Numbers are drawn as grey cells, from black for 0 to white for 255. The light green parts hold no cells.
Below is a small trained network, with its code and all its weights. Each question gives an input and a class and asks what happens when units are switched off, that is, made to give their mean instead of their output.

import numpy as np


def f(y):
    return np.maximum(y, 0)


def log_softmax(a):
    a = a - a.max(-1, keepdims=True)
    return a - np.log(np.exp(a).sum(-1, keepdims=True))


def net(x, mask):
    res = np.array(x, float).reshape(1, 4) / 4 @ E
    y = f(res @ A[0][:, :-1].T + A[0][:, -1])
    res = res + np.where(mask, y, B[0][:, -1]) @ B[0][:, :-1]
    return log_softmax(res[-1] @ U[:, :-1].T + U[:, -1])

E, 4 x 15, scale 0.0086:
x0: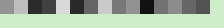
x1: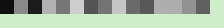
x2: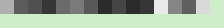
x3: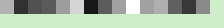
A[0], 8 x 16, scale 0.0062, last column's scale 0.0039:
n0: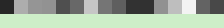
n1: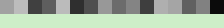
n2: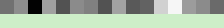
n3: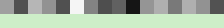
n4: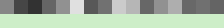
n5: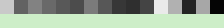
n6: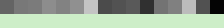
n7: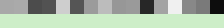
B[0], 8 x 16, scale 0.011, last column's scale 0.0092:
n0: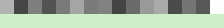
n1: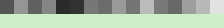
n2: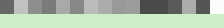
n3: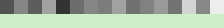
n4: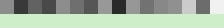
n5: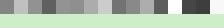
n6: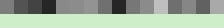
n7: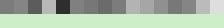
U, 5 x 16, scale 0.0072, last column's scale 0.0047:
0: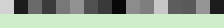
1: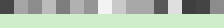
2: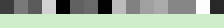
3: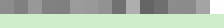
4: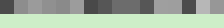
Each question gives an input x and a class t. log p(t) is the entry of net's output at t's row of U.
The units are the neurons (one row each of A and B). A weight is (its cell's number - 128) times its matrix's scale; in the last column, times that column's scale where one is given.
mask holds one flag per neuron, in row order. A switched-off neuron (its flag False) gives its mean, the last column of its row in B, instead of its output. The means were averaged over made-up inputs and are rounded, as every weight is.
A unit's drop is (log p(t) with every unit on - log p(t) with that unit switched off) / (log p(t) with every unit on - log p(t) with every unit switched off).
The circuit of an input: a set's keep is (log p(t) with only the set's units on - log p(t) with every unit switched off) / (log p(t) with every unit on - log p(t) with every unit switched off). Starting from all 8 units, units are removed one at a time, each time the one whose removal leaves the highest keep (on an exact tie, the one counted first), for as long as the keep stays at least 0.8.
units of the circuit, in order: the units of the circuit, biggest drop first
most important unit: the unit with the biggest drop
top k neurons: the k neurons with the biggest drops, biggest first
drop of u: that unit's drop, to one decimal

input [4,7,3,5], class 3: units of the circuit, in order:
(n2; n0; n4)
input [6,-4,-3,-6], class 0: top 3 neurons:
(n0; n3; n2)
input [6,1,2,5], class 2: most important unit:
n1
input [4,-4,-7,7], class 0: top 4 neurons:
(n5; n2; n4; n3)
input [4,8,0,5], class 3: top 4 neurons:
(n2; n0; n4; n6)
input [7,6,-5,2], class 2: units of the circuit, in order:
(n5; n7)
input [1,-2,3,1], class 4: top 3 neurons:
(n2; n0; n4)
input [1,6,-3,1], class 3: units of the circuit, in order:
(n5; n4)
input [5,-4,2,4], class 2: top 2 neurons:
(n1; n0)
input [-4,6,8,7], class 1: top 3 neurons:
(n5; n2; n0)
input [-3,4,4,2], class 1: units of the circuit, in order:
(n2; n0)
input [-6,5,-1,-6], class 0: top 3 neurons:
(n0; n6; n1)
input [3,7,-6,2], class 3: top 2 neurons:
(n5; n4)
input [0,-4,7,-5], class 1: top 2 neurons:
(n5; n4)
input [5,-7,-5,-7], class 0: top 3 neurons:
(n0; n2; n5)
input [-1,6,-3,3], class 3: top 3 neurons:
(n5; n4; n0)
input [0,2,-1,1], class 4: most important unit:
n5
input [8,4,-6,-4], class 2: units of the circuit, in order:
(n7; n5)
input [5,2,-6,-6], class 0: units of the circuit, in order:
(n0; n5)
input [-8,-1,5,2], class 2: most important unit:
n3
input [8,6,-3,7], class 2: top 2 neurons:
(n1; n7)
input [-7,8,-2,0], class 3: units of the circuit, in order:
(n2; n1; n5)
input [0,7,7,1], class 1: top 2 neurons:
(n5; n2)
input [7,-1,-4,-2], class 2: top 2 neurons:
(n5; n7)
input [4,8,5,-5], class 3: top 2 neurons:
(n2; n0)
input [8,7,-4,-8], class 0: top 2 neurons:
(n0; n6)
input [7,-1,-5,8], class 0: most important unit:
n4
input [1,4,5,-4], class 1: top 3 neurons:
(n2; n5; n4)
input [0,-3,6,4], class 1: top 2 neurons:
(n5; n0)
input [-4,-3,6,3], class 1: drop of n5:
0.7
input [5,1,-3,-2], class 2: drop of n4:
0.0
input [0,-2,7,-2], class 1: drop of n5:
0.6
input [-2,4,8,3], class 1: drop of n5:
0.4
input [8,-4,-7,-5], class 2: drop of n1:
0.1
